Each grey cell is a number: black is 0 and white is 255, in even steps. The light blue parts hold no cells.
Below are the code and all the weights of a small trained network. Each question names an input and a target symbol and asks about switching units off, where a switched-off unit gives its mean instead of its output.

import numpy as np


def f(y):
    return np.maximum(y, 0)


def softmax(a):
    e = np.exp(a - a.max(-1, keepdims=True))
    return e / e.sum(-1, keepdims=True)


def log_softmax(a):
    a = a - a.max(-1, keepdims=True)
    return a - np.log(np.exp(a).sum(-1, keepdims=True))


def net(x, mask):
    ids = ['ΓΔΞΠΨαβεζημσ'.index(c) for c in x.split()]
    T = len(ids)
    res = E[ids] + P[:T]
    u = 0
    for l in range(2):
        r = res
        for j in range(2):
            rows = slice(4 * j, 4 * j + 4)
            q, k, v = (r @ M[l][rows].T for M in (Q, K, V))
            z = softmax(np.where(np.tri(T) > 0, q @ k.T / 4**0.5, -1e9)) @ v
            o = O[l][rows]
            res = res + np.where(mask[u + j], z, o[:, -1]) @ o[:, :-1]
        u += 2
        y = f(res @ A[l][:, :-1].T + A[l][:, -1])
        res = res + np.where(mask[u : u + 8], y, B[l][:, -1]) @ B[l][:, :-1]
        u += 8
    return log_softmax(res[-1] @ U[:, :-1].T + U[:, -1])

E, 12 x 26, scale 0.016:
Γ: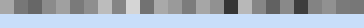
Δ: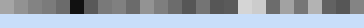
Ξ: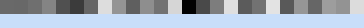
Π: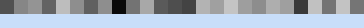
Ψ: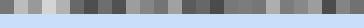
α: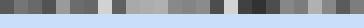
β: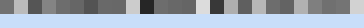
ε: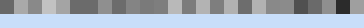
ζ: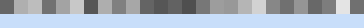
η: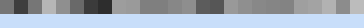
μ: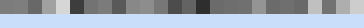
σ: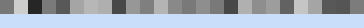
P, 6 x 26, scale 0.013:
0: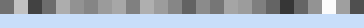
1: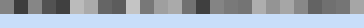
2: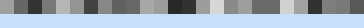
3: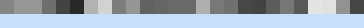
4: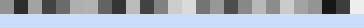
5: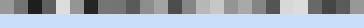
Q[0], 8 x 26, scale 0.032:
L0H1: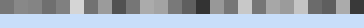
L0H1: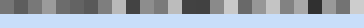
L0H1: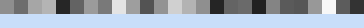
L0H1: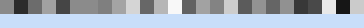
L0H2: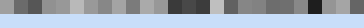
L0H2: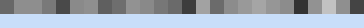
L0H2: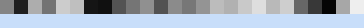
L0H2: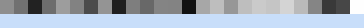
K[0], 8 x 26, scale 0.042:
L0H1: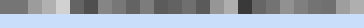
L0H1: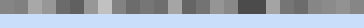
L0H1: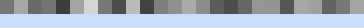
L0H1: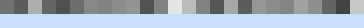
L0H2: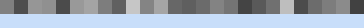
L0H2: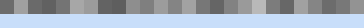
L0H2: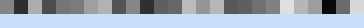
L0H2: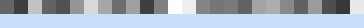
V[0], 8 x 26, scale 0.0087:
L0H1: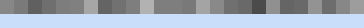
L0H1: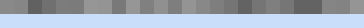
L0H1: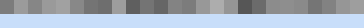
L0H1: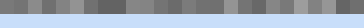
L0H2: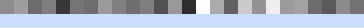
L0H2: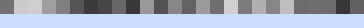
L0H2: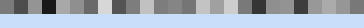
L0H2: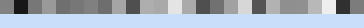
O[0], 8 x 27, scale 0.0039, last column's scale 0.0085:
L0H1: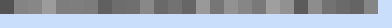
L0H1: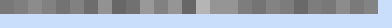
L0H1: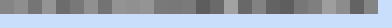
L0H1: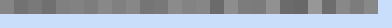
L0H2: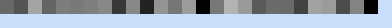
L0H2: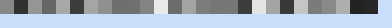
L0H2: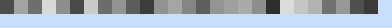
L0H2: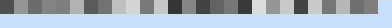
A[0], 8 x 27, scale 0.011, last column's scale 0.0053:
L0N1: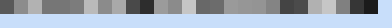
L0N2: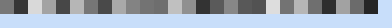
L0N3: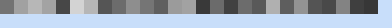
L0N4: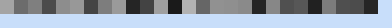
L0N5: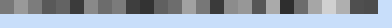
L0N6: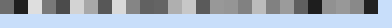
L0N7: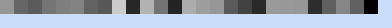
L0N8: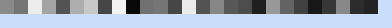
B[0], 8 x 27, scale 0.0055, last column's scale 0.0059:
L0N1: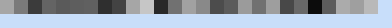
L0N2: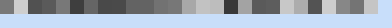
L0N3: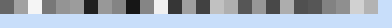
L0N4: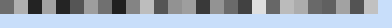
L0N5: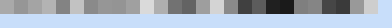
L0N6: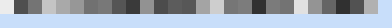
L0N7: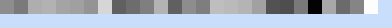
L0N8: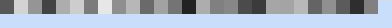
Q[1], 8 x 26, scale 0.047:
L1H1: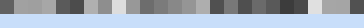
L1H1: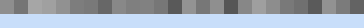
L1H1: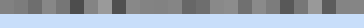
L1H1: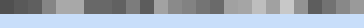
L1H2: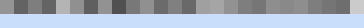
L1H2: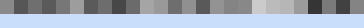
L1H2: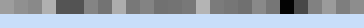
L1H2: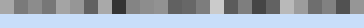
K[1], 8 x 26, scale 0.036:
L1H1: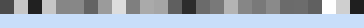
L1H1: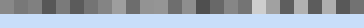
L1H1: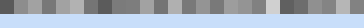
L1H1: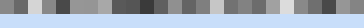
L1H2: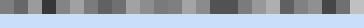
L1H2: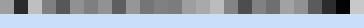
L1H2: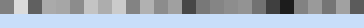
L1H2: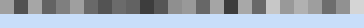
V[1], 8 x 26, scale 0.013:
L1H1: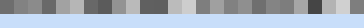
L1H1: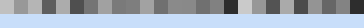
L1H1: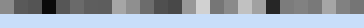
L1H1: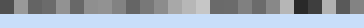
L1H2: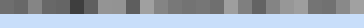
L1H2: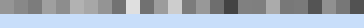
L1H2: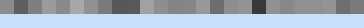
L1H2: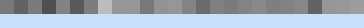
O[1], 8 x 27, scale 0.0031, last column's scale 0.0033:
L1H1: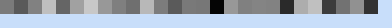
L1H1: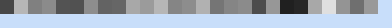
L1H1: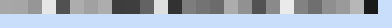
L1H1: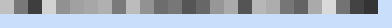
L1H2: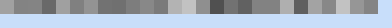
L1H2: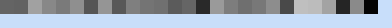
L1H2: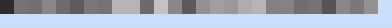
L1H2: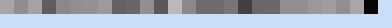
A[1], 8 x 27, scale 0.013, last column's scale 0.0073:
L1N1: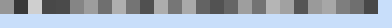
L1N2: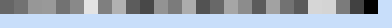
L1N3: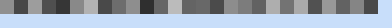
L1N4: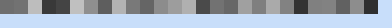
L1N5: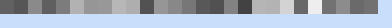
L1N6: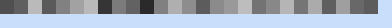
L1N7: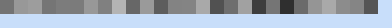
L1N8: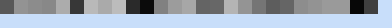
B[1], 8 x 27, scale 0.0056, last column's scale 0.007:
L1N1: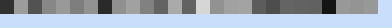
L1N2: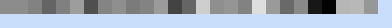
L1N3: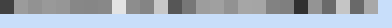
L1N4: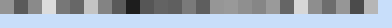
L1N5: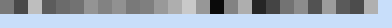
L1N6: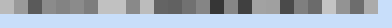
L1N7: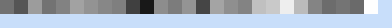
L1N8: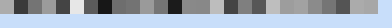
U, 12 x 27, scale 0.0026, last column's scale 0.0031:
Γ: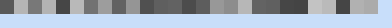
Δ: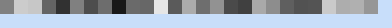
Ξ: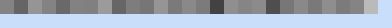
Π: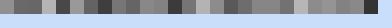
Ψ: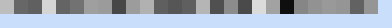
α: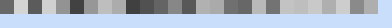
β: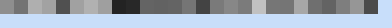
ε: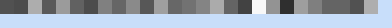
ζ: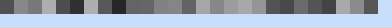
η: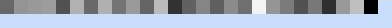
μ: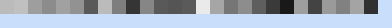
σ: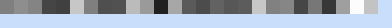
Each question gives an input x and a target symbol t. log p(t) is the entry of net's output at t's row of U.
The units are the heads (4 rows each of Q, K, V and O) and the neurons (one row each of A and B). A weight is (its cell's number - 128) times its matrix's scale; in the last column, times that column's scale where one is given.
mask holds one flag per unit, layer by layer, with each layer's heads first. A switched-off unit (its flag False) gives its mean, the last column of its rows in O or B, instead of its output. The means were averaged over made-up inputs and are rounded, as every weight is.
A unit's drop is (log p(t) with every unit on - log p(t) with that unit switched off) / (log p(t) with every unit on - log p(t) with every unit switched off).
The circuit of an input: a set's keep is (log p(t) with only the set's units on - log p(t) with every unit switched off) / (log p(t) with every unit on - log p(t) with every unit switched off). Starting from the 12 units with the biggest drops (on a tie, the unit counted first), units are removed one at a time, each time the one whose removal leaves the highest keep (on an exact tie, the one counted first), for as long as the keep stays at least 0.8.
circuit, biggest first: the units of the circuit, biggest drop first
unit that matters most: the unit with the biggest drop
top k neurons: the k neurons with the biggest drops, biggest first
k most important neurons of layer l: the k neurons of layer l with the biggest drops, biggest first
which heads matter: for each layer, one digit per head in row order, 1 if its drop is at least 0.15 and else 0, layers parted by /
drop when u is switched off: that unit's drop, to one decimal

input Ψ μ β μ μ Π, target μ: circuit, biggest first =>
(L0H2; L0N7)
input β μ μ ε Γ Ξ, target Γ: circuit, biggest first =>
(L0H2; L1H2; L1H1)
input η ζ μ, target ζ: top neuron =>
(L0N6)
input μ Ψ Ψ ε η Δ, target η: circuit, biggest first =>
(L0H2; L0N2; L1H1)
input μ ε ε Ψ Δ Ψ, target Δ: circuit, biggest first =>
(L1H1; L0H2)
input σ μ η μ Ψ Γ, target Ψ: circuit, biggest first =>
(L0N2; L1H1; L0H2)
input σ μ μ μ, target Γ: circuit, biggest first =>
(L0H2; L1H2)
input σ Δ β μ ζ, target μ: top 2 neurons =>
(L0N6; L1N6)
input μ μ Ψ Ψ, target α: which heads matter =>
01 / 00
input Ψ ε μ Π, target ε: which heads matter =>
01 / 10
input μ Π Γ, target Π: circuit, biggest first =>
(L1N8; L0H2; L0N5)
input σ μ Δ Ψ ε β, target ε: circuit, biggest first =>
(L0H2; L0N6; L1H1)
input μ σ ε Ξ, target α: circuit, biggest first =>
(L0H2; L1N7)
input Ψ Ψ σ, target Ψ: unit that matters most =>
L0N2
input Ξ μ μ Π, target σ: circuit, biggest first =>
(L0N1; L0H2; L1H1; L1H2)
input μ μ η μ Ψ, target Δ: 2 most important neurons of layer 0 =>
(L0N2; L0N3)
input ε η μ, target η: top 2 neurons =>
(L0N6; L0N2)
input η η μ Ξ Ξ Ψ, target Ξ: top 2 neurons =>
(L1N5; L0N2)
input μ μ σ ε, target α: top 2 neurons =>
(L1N7; L0N7)
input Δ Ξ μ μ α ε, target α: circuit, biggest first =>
(L0H2)
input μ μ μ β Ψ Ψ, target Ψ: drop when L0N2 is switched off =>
0.7
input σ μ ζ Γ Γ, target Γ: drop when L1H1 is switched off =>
0.2
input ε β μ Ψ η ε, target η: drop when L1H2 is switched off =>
0.2
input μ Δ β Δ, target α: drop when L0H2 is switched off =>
0.8
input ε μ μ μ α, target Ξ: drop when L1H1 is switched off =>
0.1
